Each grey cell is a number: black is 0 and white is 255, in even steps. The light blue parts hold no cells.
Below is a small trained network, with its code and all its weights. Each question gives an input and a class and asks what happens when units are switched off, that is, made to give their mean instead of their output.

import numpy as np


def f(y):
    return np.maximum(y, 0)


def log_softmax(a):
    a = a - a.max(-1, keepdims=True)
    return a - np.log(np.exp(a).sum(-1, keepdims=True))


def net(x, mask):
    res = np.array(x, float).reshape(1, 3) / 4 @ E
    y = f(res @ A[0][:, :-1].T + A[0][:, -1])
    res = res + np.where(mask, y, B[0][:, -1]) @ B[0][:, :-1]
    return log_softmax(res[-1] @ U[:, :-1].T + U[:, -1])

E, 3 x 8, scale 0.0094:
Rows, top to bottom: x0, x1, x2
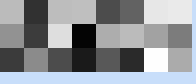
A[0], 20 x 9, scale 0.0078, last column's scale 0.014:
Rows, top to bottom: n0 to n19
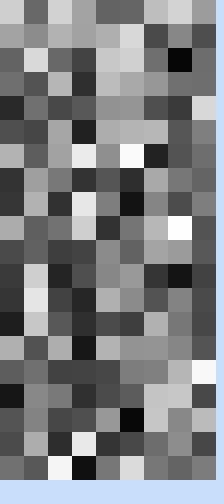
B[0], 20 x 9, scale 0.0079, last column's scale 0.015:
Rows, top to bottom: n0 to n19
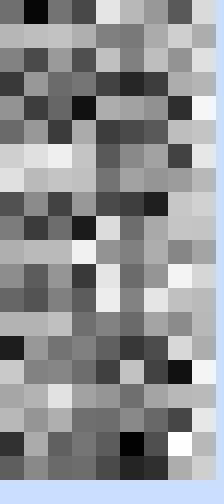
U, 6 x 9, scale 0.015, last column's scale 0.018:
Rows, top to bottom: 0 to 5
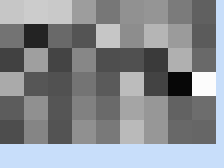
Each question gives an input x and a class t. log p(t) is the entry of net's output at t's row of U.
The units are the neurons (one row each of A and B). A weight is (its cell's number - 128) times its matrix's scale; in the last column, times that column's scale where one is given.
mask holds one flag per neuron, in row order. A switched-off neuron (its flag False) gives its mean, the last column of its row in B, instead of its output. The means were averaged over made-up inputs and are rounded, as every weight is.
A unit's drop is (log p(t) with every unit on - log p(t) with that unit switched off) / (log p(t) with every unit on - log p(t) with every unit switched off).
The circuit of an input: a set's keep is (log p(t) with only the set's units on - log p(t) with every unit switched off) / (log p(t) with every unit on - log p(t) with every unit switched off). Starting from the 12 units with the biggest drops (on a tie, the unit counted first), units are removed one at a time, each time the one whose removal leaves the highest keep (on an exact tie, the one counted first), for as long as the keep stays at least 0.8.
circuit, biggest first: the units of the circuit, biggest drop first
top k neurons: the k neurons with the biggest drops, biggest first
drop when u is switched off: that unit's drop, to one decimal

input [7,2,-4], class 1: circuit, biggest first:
[n0]
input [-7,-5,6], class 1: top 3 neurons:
[n12 n11 n6]
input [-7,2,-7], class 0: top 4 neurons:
[n6 n1 n0 n9]
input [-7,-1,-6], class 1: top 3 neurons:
[n11 n2 n4]
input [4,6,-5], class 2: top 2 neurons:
[n19 n14]
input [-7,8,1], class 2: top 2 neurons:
[n19 n5]
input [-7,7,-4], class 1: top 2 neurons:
[n2 n4]
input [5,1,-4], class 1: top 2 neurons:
[n0 n15]
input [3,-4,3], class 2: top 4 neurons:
[n6 n4 n18 n8]
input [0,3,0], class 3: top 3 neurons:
[n18 n8 n11]
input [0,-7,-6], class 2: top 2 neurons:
[n18 n8]
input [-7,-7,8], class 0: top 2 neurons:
[n7 n13]
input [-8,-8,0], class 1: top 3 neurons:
[n11 n12 n4]
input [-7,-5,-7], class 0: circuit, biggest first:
[n6]
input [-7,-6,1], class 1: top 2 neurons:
[n11 n12]
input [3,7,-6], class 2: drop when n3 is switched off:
0.2
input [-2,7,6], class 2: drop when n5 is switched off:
0.6
